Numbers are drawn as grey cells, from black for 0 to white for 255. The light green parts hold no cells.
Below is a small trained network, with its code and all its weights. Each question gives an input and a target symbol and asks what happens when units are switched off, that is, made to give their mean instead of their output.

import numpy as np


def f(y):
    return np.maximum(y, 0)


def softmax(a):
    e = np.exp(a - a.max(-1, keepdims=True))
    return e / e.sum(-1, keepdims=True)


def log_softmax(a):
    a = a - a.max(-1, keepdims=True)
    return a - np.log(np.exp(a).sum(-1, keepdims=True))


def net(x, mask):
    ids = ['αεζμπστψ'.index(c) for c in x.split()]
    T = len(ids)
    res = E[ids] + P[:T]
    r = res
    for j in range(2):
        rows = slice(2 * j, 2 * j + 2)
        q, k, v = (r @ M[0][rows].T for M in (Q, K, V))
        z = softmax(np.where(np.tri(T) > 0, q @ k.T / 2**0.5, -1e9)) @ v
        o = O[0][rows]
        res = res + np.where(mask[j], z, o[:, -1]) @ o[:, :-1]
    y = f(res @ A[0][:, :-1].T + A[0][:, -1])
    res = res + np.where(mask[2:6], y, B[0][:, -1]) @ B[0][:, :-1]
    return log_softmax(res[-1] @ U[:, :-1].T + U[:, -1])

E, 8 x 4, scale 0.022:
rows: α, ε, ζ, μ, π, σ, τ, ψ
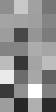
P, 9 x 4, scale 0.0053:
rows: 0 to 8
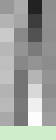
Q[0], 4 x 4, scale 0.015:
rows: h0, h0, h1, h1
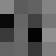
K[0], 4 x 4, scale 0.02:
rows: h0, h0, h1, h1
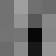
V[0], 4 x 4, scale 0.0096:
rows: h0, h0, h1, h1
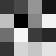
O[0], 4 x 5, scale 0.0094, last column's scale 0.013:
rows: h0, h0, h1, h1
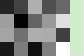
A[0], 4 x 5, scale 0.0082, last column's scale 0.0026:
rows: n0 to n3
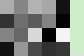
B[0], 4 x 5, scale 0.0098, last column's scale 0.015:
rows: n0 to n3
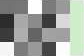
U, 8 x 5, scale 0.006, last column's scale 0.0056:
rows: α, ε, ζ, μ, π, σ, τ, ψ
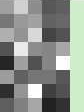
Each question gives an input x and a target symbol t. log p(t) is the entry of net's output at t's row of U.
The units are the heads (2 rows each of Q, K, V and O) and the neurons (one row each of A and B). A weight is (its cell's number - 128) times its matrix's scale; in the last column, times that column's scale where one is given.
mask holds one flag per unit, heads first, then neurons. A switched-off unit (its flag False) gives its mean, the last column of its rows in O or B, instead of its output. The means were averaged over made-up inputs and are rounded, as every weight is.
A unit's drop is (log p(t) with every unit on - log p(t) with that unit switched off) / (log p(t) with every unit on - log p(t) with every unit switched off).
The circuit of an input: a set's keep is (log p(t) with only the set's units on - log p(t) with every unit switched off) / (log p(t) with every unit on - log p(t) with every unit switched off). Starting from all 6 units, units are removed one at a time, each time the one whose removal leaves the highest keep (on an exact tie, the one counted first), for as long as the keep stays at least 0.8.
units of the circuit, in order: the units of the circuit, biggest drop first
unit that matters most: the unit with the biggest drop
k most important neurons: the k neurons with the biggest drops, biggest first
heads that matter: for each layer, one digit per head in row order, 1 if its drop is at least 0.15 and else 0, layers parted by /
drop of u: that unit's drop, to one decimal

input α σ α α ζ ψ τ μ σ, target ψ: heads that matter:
11
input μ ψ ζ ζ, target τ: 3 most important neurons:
[n3, n2, n0]
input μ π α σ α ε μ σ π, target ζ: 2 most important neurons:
[n0, n1]
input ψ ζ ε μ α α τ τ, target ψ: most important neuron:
[n3]
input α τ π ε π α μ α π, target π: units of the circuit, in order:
[h1, n3]
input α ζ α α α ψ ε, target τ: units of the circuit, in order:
[h1, h0, n2]
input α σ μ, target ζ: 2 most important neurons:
[n0, n1]
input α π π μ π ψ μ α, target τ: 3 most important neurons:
[n3, n0, n2]
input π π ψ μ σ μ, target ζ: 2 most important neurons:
[n1, n0]
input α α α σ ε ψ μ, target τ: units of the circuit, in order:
[h1, h0, n3]
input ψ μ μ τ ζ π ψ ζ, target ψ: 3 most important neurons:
[n3, n1, n2]
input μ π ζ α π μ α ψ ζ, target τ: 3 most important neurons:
[n2, n3, n0]
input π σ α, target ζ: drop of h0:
0.2
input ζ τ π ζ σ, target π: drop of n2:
-0.1
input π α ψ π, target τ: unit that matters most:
h1
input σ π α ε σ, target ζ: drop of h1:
1.9
